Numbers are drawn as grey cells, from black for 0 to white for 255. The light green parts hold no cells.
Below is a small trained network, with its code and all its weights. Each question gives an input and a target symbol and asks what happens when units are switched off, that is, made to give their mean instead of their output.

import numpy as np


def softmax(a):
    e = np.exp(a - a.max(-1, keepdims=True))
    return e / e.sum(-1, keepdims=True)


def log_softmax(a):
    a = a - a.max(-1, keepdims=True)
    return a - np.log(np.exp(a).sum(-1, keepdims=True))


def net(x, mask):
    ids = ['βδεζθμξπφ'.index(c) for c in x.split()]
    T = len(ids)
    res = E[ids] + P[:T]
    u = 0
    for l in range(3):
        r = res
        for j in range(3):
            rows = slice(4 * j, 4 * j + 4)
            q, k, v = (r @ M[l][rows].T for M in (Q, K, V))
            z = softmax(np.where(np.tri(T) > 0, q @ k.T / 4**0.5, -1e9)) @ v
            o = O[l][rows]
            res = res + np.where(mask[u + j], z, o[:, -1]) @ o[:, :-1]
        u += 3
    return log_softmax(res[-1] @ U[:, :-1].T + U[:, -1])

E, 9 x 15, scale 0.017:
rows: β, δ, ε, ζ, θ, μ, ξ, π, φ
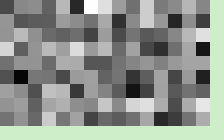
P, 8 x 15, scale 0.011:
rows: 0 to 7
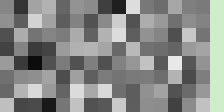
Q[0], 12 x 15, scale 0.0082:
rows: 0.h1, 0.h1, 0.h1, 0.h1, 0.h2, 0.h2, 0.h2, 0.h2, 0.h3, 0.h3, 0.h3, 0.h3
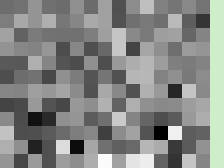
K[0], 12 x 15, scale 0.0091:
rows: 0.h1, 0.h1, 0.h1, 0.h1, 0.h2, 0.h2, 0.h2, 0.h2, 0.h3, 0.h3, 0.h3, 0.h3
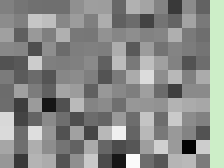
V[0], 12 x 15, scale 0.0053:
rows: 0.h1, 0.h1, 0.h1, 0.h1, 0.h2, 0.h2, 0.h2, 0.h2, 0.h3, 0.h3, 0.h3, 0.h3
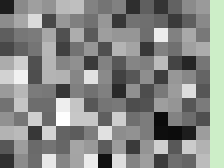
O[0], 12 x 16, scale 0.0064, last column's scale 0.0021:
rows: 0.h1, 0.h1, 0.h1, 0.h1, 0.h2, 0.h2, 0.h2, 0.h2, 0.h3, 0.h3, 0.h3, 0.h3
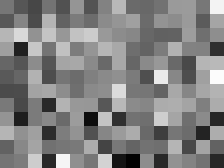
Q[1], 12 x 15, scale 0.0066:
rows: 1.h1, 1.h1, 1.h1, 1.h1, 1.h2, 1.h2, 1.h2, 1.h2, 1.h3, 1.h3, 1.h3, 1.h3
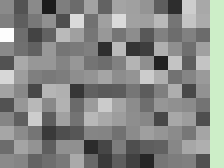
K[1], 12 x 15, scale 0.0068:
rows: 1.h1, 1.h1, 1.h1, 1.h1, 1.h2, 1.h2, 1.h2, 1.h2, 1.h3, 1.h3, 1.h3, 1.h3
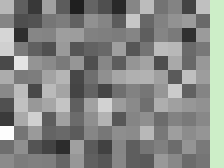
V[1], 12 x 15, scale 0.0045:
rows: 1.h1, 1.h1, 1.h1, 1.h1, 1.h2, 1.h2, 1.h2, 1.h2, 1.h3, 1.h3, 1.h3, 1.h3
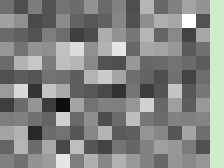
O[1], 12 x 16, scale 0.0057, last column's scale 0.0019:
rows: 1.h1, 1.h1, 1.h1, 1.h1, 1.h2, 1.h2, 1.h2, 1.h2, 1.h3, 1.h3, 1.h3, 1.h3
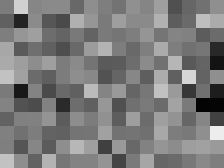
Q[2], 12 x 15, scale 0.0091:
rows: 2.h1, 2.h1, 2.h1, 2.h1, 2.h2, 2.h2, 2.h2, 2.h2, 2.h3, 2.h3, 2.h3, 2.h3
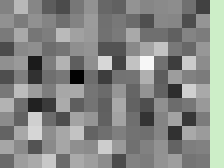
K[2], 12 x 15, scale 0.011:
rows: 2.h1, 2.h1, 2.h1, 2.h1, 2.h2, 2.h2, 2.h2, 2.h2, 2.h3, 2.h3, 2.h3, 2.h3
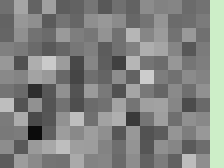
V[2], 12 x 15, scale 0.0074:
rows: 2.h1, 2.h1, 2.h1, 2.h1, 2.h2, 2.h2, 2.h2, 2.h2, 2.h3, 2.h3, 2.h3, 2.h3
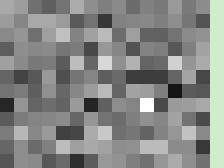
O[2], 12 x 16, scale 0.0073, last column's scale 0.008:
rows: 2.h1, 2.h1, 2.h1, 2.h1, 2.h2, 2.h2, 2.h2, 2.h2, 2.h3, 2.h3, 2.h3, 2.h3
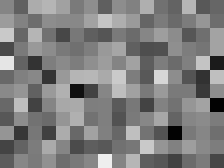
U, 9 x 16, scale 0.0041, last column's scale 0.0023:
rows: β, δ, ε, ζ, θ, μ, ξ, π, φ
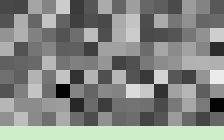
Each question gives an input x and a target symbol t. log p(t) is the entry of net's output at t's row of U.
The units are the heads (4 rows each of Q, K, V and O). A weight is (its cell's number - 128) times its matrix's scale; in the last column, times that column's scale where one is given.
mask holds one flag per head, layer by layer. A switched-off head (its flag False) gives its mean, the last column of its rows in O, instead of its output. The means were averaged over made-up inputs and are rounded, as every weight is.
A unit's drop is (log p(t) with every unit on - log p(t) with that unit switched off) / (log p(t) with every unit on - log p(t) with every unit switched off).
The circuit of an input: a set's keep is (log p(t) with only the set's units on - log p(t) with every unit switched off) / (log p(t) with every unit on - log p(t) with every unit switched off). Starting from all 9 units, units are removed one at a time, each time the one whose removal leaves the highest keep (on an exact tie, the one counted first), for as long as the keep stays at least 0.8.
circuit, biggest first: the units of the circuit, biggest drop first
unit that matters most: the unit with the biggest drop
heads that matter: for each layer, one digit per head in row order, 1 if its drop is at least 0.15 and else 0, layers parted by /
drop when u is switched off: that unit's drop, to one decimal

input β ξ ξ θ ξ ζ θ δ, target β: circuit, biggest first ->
[2.h3 0.h2 0.h3]
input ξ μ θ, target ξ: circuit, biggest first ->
[2.h2 1.h2]
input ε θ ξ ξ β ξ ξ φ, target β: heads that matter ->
000 / 000 / 001
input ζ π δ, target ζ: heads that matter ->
001 / 000 / 010
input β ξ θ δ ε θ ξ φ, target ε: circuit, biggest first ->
[2.h3 2.h2 0.h3]
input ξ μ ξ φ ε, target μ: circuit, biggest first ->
[2.h2 0.h3 1.h2]
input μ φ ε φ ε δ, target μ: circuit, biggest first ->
[2.h2 0.h2]
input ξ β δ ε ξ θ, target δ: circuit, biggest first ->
[2.h2 0.h3 0.h1]
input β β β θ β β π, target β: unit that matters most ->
2.h3
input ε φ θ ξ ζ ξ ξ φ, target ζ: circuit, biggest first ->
[0.h3 2.h2]
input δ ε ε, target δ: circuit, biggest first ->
[2.h2 0.h3]
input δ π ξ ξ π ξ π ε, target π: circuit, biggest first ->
[2.h2 0.h1 0.h3]
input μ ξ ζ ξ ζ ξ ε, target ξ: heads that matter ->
011 / 010 / 010
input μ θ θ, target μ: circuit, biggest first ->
[2.h2 0.h3]
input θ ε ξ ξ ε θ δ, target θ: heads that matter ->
001 / 000 / 010
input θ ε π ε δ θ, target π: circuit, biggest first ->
[2.h2 1.h2 0.h3 2.h3]
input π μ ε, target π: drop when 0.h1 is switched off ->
0.2
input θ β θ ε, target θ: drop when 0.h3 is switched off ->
0.3
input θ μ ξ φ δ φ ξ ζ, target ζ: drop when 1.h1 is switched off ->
0.1
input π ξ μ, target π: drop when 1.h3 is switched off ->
0.0
